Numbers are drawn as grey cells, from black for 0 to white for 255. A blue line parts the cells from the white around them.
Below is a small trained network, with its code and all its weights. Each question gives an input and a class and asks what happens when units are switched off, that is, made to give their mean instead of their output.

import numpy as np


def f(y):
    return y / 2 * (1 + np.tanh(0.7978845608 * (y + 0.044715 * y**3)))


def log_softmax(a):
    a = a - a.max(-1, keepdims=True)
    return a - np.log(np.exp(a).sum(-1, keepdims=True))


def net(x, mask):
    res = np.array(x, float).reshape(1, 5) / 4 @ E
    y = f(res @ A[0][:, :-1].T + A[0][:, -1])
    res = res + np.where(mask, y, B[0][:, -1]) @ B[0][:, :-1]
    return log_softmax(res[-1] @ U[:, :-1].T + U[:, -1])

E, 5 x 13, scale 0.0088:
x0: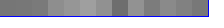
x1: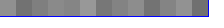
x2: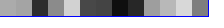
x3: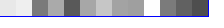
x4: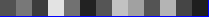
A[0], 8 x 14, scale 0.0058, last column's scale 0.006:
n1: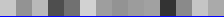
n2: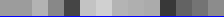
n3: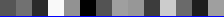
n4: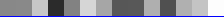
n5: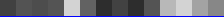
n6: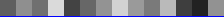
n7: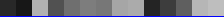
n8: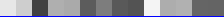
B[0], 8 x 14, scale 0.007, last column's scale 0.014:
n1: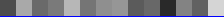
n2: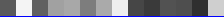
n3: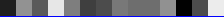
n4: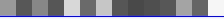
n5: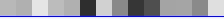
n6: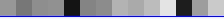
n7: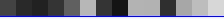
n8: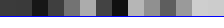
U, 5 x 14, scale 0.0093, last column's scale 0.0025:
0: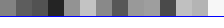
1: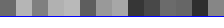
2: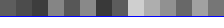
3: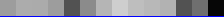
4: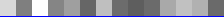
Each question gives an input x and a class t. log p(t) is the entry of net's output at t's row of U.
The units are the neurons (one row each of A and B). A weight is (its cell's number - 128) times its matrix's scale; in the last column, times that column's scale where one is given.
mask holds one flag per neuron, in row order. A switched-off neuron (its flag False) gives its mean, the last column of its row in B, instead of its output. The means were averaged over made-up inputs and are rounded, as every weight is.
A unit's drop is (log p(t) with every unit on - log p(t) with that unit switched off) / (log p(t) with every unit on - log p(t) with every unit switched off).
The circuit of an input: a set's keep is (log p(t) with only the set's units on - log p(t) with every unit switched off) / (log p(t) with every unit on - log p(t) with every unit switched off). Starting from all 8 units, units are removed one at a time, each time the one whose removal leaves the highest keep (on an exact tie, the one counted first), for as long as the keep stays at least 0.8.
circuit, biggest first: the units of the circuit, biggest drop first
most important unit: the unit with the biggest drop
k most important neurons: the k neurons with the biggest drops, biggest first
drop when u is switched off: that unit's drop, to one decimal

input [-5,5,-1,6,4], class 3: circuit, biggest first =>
[n6]
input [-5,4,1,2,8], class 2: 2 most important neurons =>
[n5, n2]
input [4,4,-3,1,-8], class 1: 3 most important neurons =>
[n2, n8, n1]
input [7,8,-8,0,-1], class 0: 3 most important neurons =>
[n7, n3, n5]
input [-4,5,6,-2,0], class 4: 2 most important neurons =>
[n5, n2]
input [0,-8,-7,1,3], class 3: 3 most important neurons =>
[n8, n2, n6]
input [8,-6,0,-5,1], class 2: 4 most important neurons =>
[n7, n2, n4, n1]
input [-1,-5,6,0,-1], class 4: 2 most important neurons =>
[n5, n7]
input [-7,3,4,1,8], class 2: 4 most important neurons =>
[n2, n8, n6, n4]
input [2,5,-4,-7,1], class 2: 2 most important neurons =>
[n4, n1]
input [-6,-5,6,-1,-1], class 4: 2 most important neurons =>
[n5, n7]
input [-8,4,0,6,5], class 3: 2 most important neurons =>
[n7, n6]
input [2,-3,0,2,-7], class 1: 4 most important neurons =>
[n7, n1, n8, n2]
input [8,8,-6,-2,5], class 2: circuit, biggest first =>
[n7]
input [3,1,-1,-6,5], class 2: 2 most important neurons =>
[n7, n2]
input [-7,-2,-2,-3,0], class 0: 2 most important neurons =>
[n3, n6]
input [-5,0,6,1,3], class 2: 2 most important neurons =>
[n8, n2]
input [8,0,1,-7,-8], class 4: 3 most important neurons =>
[n5, n8, n4]
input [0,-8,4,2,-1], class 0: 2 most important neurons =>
[n8, n3]
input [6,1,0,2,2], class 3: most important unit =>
n7
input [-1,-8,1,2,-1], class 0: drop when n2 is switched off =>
0.2
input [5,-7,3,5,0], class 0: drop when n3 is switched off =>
0.4
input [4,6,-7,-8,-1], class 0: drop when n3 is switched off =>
0.1
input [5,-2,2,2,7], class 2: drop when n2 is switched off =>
0.1
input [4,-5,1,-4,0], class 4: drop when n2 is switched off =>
0.3
